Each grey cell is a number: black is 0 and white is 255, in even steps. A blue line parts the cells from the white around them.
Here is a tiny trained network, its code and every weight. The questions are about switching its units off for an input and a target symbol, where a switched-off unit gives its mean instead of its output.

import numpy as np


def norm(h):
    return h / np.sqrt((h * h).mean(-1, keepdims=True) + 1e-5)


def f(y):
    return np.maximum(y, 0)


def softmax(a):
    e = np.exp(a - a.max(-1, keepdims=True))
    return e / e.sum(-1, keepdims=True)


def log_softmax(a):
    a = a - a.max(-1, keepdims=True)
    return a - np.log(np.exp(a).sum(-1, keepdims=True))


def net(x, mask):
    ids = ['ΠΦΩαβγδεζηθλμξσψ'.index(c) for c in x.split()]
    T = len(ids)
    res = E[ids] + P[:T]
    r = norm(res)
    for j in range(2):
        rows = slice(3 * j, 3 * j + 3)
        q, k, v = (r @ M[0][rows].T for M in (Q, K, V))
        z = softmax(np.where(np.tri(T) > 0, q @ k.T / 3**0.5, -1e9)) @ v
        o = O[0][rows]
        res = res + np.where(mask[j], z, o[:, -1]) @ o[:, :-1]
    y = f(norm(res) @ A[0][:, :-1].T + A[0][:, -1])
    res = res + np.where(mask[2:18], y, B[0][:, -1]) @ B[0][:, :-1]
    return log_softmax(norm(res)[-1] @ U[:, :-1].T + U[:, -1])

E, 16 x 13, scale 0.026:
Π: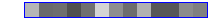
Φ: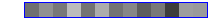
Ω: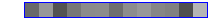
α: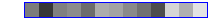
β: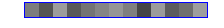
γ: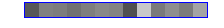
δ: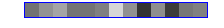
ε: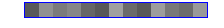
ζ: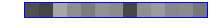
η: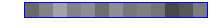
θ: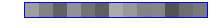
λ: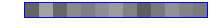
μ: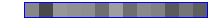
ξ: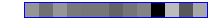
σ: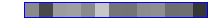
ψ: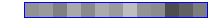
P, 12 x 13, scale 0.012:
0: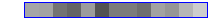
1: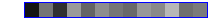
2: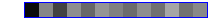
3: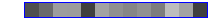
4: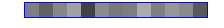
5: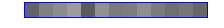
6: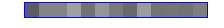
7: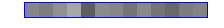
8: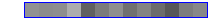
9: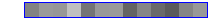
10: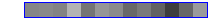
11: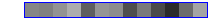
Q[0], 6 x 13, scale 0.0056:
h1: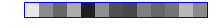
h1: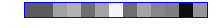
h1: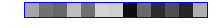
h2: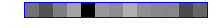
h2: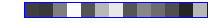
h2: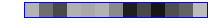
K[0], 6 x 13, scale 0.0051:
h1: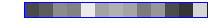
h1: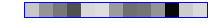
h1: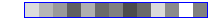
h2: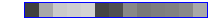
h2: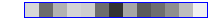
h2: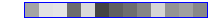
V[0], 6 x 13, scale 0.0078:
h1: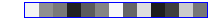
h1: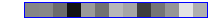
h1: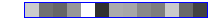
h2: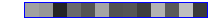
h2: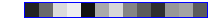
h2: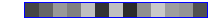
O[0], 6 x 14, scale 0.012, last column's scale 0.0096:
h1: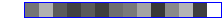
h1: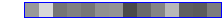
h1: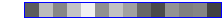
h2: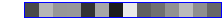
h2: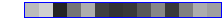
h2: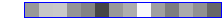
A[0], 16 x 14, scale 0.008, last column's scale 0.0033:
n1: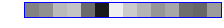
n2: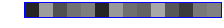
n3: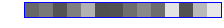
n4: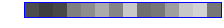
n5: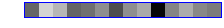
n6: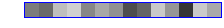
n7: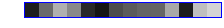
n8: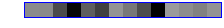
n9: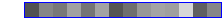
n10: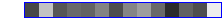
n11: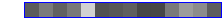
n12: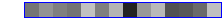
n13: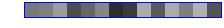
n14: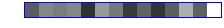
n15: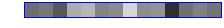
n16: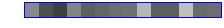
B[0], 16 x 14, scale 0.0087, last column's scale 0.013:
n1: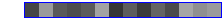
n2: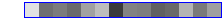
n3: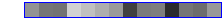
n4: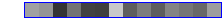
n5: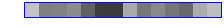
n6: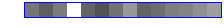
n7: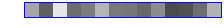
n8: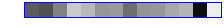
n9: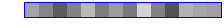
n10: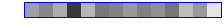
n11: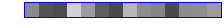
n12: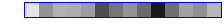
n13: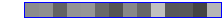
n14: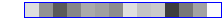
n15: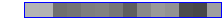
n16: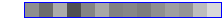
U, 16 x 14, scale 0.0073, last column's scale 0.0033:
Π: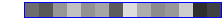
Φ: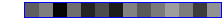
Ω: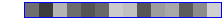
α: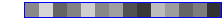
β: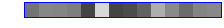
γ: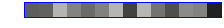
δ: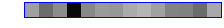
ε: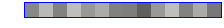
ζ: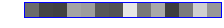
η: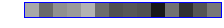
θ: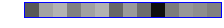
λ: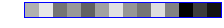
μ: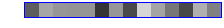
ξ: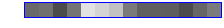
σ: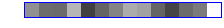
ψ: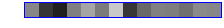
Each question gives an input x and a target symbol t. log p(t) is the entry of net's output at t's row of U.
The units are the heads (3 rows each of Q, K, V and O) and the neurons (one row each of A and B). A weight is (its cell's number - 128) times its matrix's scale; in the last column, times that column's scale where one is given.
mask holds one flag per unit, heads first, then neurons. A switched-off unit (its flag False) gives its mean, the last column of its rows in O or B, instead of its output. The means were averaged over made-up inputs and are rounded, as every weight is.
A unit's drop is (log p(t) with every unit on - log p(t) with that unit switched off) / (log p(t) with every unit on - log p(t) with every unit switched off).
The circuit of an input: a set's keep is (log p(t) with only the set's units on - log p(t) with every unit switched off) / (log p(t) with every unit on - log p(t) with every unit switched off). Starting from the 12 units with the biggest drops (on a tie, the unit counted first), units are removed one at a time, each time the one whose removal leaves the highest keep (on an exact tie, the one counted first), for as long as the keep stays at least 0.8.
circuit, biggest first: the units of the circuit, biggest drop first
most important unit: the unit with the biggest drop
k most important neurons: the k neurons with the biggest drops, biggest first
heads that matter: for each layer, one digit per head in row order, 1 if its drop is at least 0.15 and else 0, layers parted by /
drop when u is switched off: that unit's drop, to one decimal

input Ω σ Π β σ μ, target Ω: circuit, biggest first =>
[h2]
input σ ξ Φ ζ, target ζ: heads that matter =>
11
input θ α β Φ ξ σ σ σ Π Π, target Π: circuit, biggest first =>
[n8, h2]
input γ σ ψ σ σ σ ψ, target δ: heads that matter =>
00
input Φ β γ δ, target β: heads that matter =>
11
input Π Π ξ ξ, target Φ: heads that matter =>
10
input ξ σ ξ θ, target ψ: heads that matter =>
01
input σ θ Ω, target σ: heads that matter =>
11
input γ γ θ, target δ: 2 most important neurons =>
[n6, n8]
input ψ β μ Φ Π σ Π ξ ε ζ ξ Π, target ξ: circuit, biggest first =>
[h2, h1]
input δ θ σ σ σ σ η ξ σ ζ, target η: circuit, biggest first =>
[h2, n12]
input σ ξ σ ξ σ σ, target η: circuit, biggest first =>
[h2, n12]
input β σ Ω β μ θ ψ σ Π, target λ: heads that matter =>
10
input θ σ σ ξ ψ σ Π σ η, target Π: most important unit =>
n8
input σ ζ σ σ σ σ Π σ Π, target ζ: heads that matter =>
11
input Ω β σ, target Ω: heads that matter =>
01
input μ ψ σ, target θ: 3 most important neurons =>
[n1, n14, n8]
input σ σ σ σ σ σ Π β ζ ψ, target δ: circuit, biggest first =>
[n10, n6]
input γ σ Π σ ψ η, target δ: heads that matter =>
10
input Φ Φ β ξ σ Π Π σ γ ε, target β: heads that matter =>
11
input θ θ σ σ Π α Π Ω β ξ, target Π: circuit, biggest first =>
[n8]
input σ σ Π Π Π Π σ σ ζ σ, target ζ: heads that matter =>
01
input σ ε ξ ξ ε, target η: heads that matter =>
00
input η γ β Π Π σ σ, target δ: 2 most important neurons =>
[n8, n6]
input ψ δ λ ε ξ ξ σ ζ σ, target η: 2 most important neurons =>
[n12, n8]
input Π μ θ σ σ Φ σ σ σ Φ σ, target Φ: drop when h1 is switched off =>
0.5
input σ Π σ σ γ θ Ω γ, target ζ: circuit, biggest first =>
[h1]
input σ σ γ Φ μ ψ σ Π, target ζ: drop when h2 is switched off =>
0.6
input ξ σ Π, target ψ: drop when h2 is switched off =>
1.5
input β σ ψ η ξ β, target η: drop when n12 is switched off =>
0.4
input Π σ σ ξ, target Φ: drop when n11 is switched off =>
0.0
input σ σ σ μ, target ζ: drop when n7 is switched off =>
0.1
